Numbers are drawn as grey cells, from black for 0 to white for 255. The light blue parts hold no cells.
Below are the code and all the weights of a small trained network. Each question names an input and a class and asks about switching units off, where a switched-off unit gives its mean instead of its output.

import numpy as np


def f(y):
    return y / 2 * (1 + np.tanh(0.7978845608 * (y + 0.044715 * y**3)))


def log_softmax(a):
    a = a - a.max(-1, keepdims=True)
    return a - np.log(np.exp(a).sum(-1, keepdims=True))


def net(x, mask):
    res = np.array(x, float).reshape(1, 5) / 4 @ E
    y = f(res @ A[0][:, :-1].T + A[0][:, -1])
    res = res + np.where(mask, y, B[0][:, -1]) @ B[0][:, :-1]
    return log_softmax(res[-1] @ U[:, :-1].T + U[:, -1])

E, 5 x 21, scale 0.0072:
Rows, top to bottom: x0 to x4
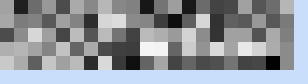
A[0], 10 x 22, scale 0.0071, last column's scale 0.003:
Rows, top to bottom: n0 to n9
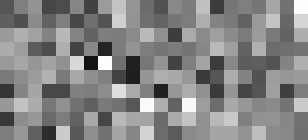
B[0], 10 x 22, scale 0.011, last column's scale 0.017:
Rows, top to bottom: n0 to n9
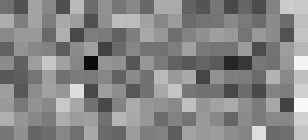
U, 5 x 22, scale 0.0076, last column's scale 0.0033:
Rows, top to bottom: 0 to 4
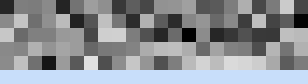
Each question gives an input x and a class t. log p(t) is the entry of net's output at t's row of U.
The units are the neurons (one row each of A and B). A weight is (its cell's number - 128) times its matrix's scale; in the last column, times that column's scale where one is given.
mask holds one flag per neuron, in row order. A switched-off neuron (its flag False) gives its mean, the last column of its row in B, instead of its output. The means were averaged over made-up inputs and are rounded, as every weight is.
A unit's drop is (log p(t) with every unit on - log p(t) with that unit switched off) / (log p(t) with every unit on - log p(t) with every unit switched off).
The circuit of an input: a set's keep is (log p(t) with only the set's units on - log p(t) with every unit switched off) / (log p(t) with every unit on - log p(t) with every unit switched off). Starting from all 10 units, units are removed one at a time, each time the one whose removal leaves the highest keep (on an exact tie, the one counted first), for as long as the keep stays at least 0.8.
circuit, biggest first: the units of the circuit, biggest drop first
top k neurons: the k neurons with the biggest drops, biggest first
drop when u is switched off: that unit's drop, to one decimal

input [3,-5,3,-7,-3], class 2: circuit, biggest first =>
(n7)
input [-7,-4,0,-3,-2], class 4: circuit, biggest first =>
(n4; n0)
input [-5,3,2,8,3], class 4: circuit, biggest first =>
(n9; n6)
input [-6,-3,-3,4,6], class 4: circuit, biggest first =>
(n6; n4; n0)
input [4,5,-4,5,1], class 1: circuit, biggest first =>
(n0; n6)
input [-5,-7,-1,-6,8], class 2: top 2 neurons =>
(n7; n4)
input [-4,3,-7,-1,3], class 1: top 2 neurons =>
(n7; n8)
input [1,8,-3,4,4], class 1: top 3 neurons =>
(n6; n0; n2)
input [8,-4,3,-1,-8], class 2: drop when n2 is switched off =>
0.1
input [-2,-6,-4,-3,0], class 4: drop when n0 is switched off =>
0.3
